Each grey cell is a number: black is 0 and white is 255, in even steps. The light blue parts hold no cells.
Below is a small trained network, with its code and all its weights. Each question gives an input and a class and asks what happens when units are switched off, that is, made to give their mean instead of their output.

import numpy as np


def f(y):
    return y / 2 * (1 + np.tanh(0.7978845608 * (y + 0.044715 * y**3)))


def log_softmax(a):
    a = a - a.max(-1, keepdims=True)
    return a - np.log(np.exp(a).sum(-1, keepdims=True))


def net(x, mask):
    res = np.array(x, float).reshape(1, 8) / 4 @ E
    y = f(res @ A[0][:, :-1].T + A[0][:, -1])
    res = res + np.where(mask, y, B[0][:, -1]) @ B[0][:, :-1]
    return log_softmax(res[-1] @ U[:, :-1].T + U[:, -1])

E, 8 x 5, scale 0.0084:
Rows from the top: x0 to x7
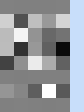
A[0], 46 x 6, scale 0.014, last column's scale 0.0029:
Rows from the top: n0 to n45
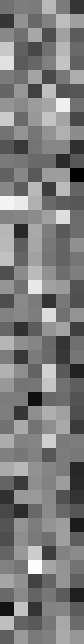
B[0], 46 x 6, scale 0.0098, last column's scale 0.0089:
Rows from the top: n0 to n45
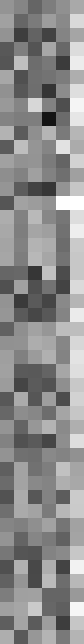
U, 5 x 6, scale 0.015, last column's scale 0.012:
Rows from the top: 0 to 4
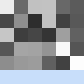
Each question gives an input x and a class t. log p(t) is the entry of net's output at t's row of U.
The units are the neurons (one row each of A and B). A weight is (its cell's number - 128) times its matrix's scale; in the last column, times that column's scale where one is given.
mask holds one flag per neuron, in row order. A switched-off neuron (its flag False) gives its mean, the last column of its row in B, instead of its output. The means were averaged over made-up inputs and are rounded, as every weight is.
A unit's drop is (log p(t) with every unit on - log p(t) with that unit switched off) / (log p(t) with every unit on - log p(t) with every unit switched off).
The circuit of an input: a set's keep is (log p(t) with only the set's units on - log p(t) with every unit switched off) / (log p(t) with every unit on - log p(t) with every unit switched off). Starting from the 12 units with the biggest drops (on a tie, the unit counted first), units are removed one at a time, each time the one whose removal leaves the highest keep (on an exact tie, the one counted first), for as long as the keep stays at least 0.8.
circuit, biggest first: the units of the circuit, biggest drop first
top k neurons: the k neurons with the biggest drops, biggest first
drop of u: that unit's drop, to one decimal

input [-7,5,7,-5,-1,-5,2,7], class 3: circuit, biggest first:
n14
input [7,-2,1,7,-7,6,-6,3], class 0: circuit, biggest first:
n25, n24
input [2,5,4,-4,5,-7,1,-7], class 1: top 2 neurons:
n40, n20
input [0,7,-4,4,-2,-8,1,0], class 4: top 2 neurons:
n4, n8
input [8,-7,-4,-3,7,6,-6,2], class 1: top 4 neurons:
n19, n35, n39, n7
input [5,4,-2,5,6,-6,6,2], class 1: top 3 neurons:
n40, n20, n19
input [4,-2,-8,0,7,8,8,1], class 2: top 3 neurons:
n22, n6, n27
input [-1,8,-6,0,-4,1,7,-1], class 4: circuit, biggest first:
n4, n8
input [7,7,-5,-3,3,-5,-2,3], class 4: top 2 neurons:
n7, n14
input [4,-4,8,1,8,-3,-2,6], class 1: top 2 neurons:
n19, n35
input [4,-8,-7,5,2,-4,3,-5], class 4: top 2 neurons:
n14, n11
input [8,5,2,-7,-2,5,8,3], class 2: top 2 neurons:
n8, n31
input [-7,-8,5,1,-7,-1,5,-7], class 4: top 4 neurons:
n43, n6, n40, n19
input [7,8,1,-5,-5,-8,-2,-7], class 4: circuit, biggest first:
n4
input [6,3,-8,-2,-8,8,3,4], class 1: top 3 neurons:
n44, n4, n3
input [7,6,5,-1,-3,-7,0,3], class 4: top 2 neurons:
n4, n7
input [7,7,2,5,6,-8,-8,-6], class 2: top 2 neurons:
n13, n2
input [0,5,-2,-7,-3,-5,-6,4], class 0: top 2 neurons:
n7, n15
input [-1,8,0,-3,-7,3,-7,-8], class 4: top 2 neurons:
n4, n7
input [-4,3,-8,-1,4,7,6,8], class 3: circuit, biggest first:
n10
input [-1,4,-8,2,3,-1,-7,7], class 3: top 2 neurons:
n10, n34
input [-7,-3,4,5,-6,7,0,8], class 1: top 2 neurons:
n28, n41
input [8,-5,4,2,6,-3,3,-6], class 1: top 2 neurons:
n19, n35
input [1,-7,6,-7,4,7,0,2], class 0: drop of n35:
0.0
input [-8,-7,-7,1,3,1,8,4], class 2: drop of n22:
0.1
